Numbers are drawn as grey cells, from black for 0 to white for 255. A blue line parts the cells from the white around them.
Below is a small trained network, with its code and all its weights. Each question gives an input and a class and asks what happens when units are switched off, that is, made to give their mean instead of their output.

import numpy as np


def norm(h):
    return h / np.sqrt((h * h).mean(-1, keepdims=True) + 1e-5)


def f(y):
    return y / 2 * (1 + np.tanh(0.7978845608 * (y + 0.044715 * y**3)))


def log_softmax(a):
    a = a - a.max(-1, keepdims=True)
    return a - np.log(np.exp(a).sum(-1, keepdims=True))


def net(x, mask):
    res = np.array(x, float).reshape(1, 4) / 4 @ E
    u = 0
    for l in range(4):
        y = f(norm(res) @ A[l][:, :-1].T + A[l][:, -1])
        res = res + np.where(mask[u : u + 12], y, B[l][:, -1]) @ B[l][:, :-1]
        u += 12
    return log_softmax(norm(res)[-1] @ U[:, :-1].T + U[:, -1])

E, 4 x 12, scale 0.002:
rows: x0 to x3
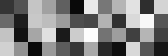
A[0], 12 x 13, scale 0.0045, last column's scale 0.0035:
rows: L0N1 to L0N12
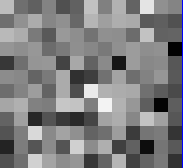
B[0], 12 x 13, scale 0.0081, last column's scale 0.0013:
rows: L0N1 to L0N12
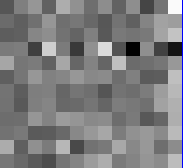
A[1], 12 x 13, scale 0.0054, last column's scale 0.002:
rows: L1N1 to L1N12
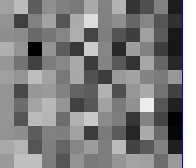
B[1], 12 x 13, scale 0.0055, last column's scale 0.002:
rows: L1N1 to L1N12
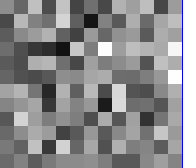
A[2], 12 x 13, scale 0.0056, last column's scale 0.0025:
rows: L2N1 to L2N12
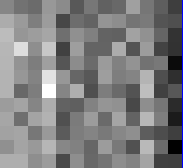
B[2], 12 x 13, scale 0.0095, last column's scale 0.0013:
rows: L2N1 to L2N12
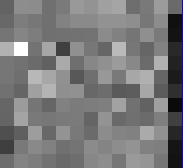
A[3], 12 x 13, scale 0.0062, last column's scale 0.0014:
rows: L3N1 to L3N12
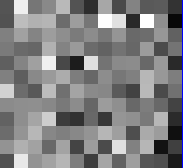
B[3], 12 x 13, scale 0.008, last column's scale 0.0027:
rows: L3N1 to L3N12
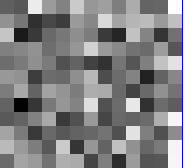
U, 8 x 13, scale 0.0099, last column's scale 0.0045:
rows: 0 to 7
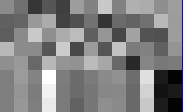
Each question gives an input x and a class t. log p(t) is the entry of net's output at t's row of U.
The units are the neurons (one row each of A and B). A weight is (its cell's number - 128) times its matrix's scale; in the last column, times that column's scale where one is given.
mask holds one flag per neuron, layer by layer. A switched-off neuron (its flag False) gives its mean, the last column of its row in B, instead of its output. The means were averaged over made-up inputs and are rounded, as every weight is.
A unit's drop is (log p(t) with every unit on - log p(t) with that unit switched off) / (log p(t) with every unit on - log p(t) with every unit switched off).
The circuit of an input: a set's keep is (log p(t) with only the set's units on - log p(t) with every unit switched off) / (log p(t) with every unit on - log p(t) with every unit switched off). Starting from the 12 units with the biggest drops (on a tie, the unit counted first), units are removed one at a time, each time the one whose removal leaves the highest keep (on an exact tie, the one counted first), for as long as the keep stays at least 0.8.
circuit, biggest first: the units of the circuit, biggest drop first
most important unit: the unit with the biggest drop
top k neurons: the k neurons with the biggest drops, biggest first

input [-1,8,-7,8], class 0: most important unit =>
L1N4
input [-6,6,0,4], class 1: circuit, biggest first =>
[L1N5, L1N3]
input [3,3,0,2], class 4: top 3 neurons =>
[L1N5, L1N3, L1N10]
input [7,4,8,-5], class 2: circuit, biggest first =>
[L1N9, L1N2]
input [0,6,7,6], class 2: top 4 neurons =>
[L1N9, L1N2, L0N1, L0N10]
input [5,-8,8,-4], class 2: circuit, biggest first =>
[L1N9, L1N2]
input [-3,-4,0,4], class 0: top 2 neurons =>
[L1N4, L0N5]
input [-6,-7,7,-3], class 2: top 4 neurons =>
[L1N9, L1N2, L0N5, L0N1]
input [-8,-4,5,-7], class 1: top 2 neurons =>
[L1N5, L1N10]
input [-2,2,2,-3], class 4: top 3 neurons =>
[L1N4, L3N7, L2N1]
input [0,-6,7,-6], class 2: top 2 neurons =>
[L1N2, L1N9]
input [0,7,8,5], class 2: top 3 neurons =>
[L1N9, L1N2, L0N11]
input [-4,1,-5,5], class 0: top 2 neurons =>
[L0N1, L1N4]
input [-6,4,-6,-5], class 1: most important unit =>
L0N1
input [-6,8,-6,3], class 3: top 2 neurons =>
[L1N8, L0N1]
